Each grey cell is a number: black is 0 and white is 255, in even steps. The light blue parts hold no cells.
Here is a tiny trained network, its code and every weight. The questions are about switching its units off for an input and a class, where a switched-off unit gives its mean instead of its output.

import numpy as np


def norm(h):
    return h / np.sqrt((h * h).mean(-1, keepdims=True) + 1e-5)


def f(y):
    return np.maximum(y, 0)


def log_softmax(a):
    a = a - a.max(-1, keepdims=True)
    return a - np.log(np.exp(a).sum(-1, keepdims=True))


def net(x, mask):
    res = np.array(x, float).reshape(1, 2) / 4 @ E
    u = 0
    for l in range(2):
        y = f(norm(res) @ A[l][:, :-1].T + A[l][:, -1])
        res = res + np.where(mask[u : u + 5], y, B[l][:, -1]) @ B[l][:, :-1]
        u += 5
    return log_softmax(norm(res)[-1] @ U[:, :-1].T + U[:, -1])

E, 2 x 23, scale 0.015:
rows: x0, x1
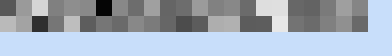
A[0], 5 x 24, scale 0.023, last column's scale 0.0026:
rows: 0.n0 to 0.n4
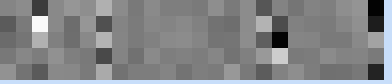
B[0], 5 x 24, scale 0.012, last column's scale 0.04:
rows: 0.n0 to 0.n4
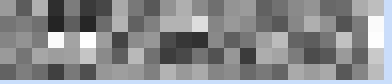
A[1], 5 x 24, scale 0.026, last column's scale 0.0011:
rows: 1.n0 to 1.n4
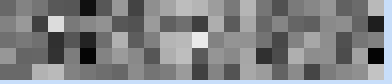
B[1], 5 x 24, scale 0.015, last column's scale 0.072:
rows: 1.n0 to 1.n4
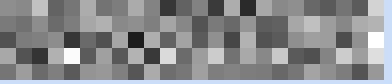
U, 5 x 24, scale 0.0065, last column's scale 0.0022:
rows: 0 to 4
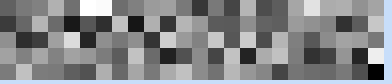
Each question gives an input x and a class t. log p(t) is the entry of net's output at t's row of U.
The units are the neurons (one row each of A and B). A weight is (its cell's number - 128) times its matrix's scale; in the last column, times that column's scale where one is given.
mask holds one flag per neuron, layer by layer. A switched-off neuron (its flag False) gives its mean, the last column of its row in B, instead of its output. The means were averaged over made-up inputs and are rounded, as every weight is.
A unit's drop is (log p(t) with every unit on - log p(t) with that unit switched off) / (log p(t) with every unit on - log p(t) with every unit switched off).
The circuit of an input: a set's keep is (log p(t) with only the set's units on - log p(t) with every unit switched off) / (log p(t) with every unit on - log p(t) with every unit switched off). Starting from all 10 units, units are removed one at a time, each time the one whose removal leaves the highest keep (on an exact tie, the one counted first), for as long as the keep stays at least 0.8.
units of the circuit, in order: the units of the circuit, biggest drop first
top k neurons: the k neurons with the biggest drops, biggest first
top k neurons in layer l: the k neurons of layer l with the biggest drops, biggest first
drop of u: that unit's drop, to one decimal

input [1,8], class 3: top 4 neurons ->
(1.n2; 0.n1; 0.n3; 1.n3)
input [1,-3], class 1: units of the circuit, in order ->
(0.n1)
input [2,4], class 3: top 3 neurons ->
(1.n2; 0.n2; 1.n3)
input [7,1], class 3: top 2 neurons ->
(1.n2; 0.n3)
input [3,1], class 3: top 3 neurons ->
(0.n3; 1.n2; 1.n3)
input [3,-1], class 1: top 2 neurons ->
(0.n1; 1.n2)
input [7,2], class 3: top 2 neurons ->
(0.n3; 1.n2)
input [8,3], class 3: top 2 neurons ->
(0.n3; 1.n2)
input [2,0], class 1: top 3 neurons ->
(0.n2; 0.n1; 1.n3)
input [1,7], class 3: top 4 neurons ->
(1.n2; 0.n1; 0.n3; 1.n3)
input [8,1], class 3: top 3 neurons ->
(1.n2; 0.n3; 0.n4)
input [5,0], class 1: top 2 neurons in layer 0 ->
(0.n2; 0.n1)
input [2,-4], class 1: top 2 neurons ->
(0.n1; 1.n2)
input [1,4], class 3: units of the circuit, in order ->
(1.n2)
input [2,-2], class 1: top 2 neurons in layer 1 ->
(1.n2; 1.n0)
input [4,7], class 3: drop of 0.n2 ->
0.1
